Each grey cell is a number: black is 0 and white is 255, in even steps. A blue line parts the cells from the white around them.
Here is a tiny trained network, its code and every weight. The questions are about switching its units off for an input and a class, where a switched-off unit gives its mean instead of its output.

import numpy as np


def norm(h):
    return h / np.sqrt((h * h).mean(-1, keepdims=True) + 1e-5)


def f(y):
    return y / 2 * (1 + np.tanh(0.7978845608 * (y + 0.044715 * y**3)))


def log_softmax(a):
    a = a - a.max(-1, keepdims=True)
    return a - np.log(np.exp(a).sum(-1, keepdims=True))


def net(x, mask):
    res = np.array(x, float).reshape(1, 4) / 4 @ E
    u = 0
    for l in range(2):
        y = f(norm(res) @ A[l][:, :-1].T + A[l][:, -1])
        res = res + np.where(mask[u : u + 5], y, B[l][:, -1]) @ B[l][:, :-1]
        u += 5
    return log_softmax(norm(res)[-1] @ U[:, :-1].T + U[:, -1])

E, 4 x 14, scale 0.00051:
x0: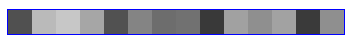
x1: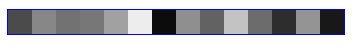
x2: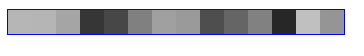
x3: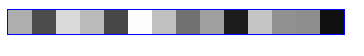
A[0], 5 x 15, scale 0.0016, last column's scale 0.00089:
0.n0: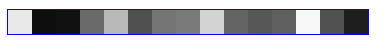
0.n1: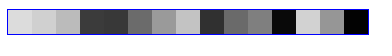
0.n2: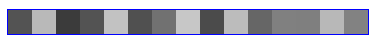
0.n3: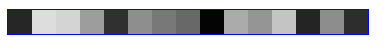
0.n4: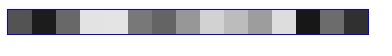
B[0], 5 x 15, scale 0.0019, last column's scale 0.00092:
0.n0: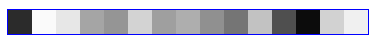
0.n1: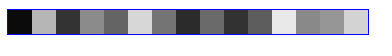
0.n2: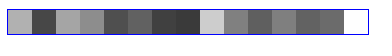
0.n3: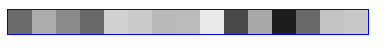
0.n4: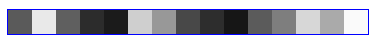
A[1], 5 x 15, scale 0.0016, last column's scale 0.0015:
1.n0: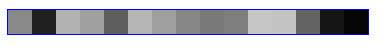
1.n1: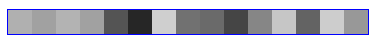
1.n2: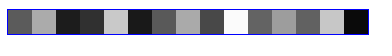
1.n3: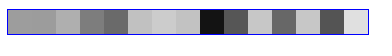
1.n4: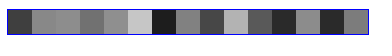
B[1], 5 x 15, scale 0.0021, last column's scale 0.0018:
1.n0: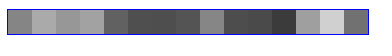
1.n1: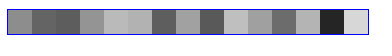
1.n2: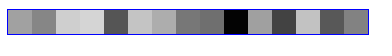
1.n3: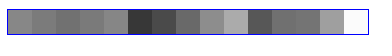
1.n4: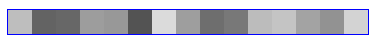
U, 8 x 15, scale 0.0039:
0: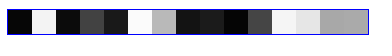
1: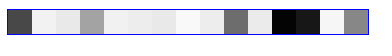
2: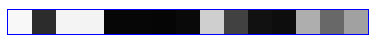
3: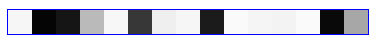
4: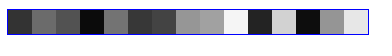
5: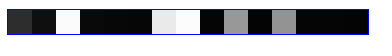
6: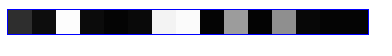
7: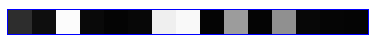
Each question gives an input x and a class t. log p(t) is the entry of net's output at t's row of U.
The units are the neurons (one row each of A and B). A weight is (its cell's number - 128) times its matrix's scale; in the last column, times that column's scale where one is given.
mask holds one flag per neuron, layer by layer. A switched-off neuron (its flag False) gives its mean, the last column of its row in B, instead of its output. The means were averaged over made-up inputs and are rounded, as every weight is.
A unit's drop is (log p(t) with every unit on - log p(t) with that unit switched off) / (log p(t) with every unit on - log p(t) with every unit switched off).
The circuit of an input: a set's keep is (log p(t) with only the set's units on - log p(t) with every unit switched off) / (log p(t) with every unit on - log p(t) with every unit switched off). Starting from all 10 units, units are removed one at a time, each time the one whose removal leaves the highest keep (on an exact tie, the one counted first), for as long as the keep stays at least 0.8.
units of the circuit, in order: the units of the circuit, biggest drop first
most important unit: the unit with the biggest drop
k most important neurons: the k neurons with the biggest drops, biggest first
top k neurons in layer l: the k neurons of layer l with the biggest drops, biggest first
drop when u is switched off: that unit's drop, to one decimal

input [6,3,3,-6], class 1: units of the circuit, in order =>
[0.n3]
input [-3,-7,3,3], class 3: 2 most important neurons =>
[1.n1, 0.n4]
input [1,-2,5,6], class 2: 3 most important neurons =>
[0.n4, 1.n3, 1.n0]
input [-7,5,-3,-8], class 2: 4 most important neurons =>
[1.n2, 0.n2, 0.n3, 1.n1]
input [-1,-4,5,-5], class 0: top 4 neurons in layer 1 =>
[1.n3, 1.n2, 1.n4, 1.n0]
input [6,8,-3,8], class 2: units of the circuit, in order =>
[1.n0, 0.n0]
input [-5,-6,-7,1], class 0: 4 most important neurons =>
[0.n4, 1.n4, 0.n3, 0.n0]
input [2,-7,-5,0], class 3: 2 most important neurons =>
[1.n1, 0.n1]
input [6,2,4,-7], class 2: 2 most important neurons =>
[0.n0, 0.n2]
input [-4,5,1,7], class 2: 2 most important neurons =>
[1.n0, 0.n3]
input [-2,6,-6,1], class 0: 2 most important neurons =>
[0.n4, 1.n1]
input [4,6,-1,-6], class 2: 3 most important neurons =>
[0.n0, 0.n2, 1.n2]
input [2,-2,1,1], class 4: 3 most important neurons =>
[1.n2, 0.n0, 1.n4]
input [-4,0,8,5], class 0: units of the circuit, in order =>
[0.n1]
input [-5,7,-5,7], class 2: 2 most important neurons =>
[1.n0, 0.n1]
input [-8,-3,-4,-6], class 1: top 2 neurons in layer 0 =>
[0.n0, 0.n1]
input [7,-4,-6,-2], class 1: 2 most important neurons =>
[0.n3, 0.n1]
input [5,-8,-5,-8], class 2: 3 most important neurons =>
[1.n2, 0.n0, 1.n4]
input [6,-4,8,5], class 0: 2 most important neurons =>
[0.n1, 0.n0]
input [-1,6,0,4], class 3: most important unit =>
1.n4
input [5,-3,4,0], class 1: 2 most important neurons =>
[0.n3, 0.n4]
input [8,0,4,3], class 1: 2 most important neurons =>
[0.n3, 0.n4]
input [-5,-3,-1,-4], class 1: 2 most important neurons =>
[0.n0, 1.n3]
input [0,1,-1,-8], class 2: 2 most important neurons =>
[1.n2, 0.n2]
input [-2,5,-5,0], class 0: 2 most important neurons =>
[0.n4, 1.n1]
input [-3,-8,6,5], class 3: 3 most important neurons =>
[1.n1, 0.n4, 0.n2]
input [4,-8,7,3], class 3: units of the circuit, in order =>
[1.n1]
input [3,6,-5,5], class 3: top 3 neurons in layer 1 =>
[1.n4, 1.n2, 1.n3]
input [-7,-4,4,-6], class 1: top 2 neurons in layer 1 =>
[1.n2, 1.n3]
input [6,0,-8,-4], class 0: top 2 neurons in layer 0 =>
[0.n4, 0.n0]
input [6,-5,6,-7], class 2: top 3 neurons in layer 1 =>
[1.n2, 1.n4, 1.n1]
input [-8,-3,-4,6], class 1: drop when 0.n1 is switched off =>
0.1
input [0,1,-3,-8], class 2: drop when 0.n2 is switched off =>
0.2
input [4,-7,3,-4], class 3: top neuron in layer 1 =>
[1.n1]
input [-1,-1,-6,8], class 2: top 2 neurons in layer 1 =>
[1.n0, 1.n3]
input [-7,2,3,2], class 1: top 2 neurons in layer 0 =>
[0.n0, 0.n4]
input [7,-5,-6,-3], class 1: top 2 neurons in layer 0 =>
[0.n3, 0.n1]
